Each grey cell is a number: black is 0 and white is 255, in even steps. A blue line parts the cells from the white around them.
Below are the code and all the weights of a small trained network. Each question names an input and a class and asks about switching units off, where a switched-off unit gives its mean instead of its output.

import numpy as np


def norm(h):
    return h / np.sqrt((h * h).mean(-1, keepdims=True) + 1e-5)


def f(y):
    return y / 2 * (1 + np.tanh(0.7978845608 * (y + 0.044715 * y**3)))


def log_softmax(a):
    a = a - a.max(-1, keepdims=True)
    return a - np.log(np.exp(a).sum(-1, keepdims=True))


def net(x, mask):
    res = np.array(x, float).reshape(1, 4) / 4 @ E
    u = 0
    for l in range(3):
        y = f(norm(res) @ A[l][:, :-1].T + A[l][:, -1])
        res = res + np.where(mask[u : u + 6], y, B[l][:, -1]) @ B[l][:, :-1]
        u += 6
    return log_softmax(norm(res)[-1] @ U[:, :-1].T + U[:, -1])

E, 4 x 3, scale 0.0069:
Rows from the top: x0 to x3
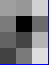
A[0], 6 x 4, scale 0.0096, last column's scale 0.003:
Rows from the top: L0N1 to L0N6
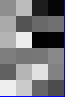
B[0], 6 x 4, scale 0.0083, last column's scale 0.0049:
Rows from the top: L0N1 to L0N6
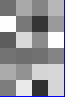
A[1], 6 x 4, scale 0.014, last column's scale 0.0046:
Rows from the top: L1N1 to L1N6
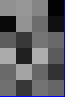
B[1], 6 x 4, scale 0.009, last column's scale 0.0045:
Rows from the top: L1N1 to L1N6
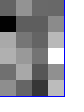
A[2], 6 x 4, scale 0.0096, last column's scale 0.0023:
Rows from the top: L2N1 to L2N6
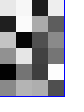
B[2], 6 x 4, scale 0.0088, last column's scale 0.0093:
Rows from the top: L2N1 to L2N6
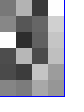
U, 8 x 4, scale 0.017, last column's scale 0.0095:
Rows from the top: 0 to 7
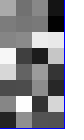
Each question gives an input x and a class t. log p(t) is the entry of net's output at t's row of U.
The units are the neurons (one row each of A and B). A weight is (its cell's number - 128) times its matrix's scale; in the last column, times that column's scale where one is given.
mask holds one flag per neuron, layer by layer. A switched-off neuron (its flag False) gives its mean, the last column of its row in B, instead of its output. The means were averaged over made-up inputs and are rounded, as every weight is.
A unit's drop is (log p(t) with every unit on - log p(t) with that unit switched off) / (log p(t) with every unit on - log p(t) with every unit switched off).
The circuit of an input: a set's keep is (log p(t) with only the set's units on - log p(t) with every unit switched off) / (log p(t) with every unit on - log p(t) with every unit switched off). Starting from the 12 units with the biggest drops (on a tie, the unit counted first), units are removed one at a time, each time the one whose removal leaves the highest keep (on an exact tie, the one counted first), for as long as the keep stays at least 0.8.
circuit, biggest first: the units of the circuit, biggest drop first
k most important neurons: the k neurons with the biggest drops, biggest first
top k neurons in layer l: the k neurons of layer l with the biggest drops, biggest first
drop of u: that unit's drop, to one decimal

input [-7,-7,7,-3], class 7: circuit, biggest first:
L1N2, L2N5, L0N2
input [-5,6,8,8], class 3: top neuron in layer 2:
L2N3
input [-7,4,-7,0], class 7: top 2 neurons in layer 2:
L2N5, L2N3
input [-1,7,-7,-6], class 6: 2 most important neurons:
L0N3, L2N1
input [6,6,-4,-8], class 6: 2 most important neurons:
L0N6, L2N1
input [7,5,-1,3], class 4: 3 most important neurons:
L0N3, L0N6, L1N4
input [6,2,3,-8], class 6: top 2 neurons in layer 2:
L2N1, L2N2
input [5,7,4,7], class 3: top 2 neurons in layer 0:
L0N3, L0N1
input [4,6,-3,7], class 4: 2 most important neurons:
L0N3, L0N6
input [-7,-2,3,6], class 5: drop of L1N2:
0.1
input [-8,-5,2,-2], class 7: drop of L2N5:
0.3
